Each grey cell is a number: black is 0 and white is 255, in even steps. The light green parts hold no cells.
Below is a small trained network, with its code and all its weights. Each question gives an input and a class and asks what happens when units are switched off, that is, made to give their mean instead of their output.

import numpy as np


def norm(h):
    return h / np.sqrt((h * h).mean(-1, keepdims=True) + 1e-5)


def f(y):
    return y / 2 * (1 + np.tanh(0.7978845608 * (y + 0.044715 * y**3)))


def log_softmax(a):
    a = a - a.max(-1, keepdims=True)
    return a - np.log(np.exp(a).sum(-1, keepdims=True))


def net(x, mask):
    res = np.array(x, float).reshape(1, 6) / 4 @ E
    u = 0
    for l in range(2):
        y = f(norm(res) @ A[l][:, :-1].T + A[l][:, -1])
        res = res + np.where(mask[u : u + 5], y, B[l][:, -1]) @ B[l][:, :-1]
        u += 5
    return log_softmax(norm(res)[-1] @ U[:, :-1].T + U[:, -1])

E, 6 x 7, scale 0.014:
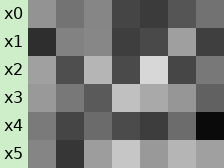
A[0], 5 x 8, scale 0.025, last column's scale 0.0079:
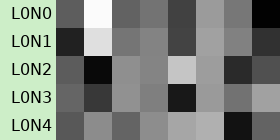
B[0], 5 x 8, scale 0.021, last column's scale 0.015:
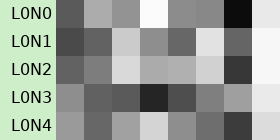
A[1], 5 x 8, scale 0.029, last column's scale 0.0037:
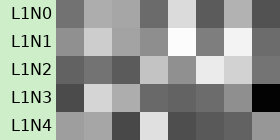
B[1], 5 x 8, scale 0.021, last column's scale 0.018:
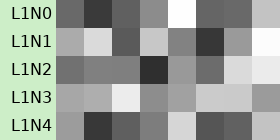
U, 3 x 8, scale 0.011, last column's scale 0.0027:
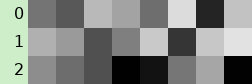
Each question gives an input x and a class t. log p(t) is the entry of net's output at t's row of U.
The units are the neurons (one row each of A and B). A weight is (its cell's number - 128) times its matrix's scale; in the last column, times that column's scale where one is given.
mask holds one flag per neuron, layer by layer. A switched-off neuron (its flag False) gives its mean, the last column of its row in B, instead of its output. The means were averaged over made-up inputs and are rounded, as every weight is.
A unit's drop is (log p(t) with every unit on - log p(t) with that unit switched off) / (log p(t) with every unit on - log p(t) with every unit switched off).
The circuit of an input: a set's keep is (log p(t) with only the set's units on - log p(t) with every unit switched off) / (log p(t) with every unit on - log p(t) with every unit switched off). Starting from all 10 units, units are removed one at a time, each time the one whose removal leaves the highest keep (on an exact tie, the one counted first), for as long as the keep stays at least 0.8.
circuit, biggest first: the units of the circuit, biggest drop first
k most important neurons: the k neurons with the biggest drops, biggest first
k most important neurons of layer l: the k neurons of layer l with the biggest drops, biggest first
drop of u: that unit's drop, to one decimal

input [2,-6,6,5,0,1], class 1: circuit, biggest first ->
[L0N1]
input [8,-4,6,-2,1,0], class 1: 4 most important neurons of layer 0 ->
[L0N1, L0N3, L0N2, L0N4]
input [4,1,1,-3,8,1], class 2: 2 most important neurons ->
[L0N3, L0N0]
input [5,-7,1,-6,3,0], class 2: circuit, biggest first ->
[L0N0, L1N1, L0N2]
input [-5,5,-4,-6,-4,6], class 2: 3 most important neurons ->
[L1N2, L0N2, L0N4]
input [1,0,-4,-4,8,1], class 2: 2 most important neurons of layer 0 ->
[L0N3, L0N2]
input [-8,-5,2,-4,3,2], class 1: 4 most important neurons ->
[L0N0, L0N1, L0N4, L0N3]
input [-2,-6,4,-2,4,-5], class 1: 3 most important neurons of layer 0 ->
[L0N1, L0N3, L0N2]
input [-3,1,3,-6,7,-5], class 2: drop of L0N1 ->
0.3
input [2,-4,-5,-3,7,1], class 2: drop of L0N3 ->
0.2
